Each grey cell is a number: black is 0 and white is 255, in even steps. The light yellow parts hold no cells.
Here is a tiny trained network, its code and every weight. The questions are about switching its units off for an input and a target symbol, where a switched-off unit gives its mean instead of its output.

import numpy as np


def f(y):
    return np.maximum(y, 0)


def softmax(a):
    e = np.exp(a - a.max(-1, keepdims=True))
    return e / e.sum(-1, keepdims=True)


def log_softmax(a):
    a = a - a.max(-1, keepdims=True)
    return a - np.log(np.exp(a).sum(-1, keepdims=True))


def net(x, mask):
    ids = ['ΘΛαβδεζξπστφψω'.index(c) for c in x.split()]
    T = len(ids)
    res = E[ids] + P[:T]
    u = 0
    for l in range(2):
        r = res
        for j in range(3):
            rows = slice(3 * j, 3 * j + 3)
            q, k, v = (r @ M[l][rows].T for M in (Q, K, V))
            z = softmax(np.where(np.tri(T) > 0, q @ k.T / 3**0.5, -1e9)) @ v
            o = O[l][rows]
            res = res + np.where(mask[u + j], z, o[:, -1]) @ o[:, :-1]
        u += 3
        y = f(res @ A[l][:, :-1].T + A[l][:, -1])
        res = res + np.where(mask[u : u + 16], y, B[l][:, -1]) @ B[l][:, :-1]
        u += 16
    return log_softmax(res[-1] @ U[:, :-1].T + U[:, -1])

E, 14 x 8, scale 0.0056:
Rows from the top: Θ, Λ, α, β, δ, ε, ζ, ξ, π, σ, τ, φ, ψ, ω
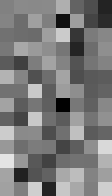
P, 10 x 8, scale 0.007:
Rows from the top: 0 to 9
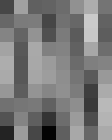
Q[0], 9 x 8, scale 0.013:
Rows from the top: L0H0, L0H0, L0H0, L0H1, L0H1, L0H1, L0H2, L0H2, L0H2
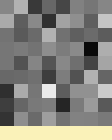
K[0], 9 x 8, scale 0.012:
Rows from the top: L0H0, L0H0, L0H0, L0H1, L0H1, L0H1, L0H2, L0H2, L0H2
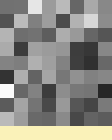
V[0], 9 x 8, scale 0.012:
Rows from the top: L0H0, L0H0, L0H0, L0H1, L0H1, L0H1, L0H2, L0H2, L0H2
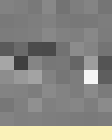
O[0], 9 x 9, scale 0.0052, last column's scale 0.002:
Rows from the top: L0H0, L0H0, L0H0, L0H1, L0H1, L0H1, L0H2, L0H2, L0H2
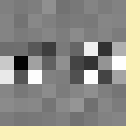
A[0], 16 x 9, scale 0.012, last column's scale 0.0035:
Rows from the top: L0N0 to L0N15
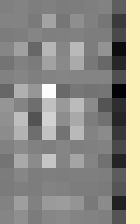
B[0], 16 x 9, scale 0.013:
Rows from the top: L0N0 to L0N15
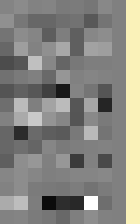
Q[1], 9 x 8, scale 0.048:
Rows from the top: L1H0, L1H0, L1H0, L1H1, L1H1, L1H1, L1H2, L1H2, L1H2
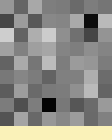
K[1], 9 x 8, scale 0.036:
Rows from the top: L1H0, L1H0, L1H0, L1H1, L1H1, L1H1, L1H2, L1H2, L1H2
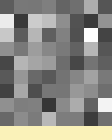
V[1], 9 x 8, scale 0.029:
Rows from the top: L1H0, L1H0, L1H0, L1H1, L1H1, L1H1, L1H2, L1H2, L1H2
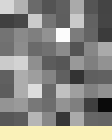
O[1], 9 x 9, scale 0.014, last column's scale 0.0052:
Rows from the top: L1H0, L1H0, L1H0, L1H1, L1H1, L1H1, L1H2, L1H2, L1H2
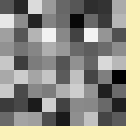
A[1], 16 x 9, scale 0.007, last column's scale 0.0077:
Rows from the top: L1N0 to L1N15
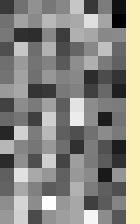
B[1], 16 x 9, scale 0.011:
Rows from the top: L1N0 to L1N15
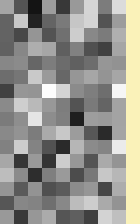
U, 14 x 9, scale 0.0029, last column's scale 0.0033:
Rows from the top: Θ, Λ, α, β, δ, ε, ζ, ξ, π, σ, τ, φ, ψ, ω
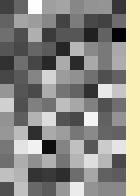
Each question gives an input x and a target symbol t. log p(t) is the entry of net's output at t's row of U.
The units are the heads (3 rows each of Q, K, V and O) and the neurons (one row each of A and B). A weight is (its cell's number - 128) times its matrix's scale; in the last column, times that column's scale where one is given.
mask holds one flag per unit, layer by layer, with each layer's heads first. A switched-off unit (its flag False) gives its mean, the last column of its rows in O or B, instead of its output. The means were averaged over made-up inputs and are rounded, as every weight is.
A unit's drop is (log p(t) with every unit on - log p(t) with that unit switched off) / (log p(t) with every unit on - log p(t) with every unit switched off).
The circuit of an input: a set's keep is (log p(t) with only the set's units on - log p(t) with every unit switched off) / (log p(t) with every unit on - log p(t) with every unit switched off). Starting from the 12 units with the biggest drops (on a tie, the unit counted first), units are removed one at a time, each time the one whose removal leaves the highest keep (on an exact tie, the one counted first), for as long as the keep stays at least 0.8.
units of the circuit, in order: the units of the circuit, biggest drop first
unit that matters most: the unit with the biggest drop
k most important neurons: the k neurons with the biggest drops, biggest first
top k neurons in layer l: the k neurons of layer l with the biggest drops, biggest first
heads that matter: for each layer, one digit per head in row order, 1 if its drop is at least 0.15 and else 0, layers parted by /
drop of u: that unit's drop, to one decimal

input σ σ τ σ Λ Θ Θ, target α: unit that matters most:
L0H1
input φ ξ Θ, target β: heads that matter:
000 / 100
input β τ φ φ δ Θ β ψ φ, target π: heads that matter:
010 / 100
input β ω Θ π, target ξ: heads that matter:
000 / 001
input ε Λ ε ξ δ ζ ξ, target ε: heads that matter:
010 / 100
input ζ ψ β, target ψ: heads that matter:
000 / 100
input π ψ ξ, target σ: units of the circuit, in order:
[L1H0; L1N6]
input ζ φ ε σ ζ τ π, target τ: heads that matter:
000 / 001
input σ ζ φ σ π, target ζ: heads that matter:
000 / 011
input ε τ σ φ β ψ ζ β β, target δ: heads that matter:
000 / 010
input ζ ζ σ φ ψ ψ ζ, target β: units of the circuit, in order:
[L1H0; L0H1; L1N0]
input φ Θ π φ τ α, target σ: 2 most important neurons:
[L1N6; L1N15]
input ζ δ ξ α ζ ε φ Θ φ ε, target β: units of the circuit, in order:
[L1H0; L1N0]
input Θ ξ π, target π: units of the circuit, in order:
[L1H0]
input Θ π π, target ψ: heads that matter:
000 / 011
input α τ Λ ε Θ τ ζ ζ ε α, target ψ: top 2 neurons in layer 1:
[L1N10; L1N6]
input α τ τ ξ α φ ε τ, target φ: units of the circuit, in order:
[L1H0; L0H1]
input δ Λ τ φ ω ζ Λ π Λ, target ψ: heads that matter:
010 / 101
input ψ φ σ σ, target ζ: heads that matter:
010 / 001
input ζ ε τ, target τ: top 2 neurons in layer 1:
[L1N0; L1N10]
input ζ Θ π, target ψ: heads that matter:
000 / 101
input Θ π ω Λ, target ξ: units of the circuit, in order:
[L1H2]
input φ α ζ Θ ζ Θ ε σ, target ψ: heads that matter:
010 / 100
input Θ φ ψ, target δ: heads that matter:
000 / 011
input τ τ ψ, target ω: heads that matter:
000 / 100
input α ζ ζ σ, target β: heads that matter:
000 / 011
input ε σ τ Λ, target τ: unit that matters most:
L1H2
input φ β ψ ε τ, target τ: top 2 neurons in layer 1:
[L1N0; L1N6]
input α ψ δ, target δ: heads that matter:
000 / 010
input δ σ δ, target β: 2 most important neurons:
[L1N2; L1N12]
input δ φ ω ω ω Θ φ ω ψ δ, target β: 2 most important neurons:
[L1N0; L1N6]
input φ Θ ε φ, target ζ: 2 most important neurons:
[L1N0; L1N10]
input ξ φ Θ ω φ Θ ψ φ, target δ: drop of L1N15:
0.1
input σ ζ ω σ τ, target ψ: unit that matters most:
L1H0
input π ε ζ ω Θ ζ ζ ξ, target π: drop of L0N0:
0.0
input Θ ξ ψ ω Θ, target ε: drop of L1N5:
0.1
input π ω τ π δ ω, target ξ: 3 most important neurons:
[L1N10; L1N13; L1N0]
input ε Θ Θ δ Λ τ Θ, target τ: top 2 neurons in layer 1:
[L1N0; L1N12]
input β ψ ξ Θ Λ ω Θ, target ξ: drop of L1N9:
-0.1
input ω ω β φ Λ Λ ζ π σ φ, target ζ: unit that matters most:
L1H1
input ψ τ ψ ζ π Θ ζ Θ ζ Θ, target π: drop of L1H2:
0.8
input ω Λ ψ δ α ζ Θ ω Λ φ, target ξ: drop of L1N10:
-0.1
